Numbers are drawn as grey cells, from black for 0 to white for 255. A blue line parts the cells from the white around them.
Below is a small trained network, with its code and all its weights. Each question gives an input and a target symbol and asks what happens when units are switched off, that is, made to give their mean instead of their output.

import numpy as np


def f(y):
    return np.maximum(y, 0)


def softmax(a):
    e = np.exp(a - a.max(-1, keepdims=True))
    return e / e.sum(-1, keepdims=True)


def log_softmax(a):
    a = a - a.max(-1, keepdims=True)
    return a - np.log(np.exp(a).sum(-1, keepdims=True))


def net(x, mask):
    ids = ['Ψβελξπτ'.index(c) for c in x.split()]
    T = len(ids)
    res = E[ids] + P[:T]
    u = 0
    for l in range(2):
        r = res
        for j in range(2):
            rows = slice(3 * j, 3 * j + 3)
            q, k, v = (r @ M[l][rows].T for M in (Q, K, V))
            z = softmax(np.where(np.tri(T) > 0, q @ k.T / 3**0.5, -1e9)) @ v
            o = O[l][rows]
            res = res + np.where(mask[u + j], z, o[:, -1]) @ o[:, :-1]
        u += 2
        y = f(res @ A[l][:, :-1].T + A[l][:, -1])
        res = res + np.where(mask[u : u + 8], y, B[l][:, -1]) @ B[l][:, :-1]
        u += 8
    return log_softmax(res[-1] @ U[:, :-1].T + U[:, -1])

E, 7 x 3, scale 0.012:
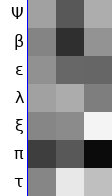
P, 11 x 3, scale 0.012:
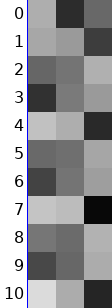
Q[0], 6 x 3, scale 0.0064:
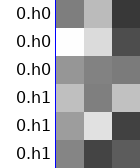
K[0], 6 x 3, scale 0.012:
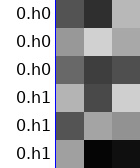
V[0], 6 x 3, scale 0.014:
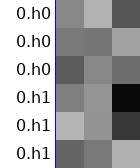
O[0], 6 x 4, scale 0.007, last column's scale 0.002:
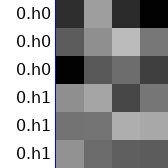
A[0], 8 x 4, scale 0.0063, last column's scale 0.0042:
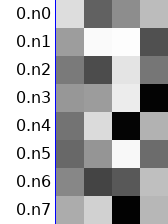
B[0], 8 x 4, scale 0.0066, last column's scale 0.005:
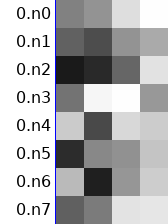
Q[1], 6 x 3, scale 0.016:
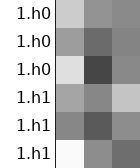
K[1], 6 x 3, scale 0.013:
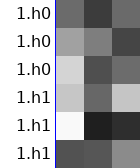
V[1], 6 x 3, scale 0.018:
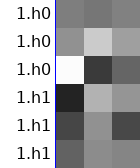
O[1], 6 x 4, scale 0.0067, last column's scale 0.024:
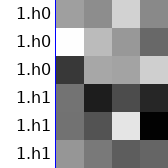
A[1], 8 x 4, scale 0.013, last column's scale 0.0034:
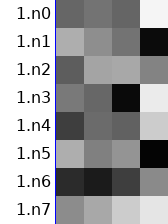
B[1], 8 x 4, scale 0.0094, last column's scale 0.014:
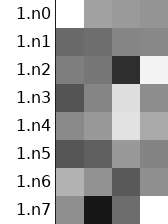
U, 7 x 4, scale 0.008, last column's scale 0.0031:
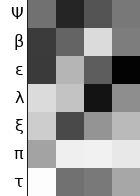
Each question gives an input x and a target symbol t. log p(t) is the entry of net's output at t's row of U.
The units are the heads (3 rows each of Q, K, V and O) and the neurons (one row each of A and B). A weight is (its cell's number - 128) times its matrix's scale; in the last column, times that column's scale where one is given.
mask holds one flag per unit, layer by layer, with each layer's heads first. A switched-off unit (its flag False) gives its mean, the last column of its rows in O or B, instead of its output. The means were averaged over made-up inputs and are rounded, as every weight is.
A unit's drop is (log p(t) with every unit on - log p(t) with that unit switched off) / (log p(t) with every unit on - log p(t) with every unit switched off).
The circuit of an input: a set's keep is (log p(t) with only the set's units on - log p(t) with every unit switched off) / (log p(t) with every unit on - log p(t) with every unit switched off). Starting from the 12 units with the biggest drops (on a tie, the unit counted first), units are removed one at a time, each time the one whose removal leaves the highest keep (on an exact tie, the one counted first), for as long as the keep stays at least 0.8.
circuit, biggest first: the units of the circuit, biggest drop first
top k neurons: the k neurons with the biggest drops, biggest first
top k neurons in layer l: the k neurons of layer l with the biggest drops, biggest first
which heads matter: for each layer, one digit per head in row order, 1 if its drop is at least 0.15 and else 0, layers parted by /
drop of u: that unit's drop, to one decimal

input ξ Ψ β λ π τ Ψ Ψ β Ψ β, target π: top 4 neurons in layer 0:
[0.n2, 0.n1, 0.n3, 0.n0]
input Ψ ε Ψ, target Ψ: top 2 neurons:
[0.n2, 1.n7]
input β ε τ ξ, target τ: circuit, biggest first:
[1.h0]
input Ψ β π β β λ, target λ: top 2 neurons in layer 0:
[0.n0, 0.n6]
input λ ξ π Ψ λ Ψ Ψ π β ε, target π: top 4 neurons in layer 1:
[1.n7, 1.n2, 1.n3, 1.n0]
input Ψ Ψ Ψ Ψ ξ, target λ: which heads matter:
10 / 01
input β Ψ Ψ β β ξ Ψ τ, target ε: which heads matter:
10 / 11
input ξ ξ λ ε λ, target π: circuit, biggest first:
[1.n3, 1.h1, 1.n7, 1.n2]
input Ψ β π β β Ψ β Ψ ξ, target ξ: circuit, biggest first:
[1.h0, 0.n3, 0.n5, 1.n7]
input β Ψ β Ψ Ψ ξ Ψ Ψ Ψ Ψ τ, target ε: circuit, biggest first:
[1.h0, 0.h0, 1.n2, 0.n2]
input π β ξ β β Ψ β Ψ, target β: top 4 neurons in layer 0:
[0.n7, 0.n4, 0.n6, 0.n0]
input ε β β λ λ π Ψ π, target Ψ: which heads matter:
01 / 11
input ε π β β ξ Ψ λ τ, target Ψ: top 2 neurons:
[1.n7, 0.n4]
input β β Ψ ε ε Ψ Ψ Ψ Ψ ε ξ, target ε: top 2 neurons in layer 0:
[0.n6, 0.n2]
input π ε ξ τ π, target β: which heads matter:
00 / 11
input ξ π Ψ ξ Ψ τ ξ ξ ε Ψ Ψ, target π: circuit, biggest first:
[1.h1, 1.n3, 1.n7, 1.n2]
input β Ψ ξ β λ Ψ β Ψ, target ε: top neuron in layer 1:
[1.n2]
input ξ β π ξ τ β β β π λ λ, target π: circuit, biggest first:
[1.h1, 1.n3, 1.n7, 1.n2]
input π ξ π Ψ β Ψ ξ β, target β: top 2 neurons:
[0.n4, 0.n6]
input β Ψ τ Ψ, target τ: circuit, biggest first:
[1.h0, 0.n4]
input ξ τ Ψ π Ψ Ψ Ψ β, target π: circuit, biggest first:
[1.n7, 1.n3, 1.n2]
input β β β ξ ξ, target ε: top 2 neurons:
[1.n2, 0.n6]
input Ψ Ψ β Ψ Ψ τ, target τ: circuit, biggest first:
[1.h0, 0.n5]
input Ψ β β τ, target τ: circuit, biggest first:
[1.h0]
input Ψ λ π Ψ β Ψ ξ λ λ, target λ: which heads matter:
10 / 10
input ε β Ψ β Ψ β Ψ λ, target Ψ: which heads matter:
00 / 10
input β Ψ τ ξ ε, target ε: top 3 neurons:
[1.n2, 0.n6, 0.n7]
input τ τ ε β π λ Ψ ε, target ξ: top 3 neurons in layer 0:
[0.n4, 0.n7, 0.n2]
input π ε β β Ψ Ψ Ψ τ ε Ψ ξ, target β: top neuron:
[0.n6]
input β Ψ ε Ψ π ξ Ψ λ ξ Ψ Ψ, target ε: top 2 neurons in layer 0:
[0.n6, 0.n7]
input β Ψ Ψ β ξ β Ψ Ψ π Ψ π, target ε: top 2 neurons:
[0.n4, 0.n7]
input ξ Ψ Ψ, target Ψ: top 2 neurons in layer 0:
[0.n2, 0.n3]
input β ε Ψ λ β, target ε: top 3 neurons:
[1.n2, 0.n6, 0.n7]
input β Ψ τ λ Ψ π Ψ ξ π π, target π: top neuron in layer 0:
[0.n2]
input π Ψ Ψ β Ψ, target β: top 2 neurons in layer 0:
[0.n4, 0.n6]
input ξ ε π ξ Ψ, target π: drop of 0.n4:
0.0
